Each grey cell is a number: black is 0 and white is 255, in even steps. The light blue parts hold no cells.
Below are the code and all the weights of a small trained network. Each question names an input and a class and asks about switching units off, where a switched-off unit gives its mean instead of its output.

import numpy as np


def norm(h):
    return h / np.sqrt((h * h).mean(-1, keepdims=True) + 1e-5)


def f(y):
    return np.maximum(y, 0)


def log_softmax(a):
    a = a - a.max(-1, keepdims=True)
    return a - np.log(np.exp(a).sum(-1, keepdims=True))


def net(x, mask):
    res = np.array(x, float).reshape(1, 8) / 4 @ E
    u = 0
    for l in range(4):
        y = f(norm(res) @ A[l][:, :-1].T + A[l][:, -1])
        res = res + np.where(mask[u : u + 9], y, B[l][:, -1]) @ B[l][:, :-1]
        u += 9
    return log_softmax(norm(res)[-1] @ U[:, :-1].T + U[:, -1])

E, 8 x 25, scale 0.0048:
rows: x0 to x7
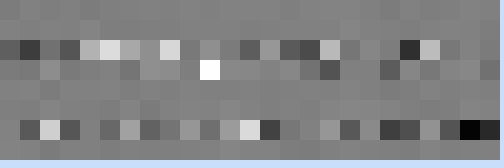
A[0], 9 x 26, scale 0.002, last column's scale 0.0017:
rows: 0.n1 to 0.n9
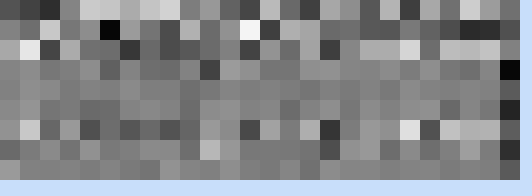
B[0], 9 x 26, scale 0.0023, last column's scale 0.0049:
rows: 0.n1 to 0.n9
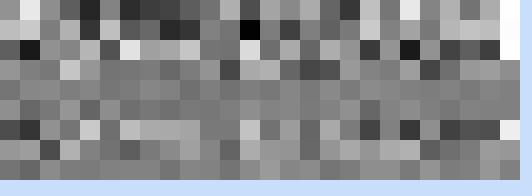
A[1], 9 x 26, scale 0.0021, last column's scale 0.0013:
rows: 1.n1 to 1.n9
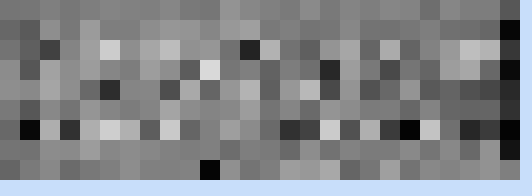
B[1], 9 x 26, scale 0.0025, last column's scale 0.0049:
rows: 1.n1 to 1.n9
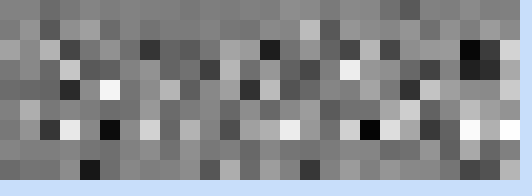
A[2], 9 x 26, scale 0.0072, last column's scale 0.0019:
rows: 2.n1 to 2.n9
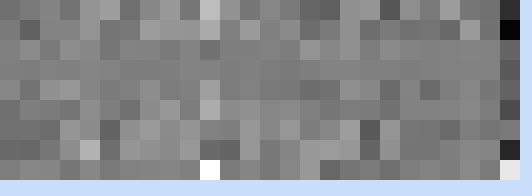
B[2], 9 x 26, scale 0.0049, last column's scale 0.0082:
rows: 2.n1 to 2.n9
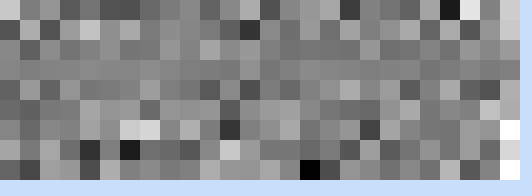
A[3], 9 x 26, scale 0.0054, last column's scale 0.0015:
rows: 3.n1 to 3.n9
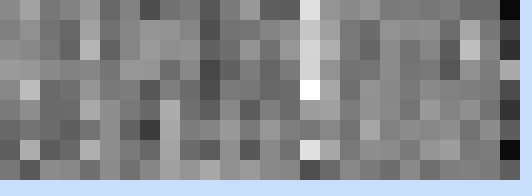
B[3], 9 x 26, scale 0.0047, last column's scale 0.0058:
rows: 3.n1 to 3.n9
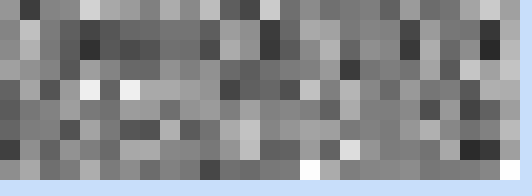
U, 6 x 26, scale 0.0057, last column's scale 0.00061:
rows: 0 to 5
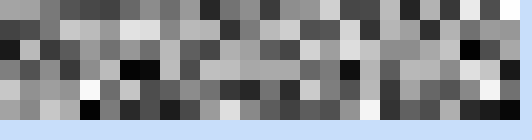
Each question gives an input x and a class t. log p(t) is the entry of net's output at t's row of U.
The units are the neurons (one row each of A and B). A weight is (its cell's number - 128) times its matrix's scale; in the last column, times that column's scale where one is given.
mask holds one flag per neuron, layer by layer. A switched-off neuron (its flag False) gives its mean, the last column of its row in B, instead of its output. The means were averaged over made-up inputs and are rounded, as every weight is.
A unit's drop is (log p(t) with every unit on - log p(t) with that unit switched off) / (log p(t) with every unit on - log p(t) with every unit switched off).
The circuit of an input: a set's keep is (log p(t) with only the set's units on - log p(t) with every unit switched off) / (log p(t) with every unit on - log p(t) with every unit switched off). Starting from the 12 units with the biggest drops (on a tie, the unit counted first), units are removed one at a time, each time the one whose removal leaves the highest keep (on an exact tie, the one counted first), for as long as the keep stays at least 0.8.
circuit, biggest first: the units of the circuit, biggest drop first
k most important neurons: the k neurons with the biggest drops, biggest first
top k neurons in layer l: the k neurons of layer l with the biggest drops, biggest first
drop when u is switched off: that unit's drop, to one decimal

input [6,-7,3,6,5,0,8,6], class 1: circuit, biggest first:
[1.n7]
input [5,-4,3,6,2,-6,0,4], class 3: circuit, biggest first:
[2.n1 2.n9]
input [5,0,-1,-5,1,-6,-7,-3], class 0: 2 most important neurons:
[0.n3 2.n9]
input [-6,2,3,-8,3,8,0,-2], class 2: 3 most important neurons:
[0.n3 0.n7 2.n7]
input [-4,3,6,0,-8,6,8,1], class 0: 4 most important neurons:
[2.n9 1.n7 3.n3 2.n8]
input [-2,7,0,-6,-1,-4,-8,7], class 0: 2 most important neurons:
[0.n3 0.n2]
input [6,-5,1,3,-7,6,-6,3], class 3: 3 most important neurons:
[1.n7 1.n3 0.n1]
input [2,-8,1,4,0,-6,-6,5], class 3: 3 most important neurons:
[1.n7 1.n3 0.n1]
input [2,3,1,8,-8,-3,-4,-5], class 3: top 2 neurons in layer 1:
[1.n7 1.n3]
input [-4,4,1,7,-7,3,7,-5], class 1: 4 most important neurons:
[1.n7 0.n1 1.n3 2.n8]
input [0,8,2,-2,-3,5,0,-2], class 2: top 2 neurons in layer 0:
[0.n1 0.n3]
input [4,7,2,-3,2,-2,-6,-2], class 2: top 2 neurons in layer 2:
[2.n9 2.n7]
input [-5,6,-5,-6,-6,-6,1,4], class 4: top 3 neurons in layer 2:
[2.n9 2.n7 2.n1]
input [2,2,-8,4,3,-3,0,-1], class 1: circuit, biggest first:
[2.n8]
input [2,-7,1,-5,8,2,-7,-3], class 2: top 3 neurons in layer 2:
[2.n7 2.n9 2.n1]
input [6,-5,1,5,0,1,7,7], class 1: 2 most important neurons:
[1.n7 0.n1]
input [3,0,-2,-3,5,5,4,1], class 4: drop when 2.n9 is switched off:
1.7
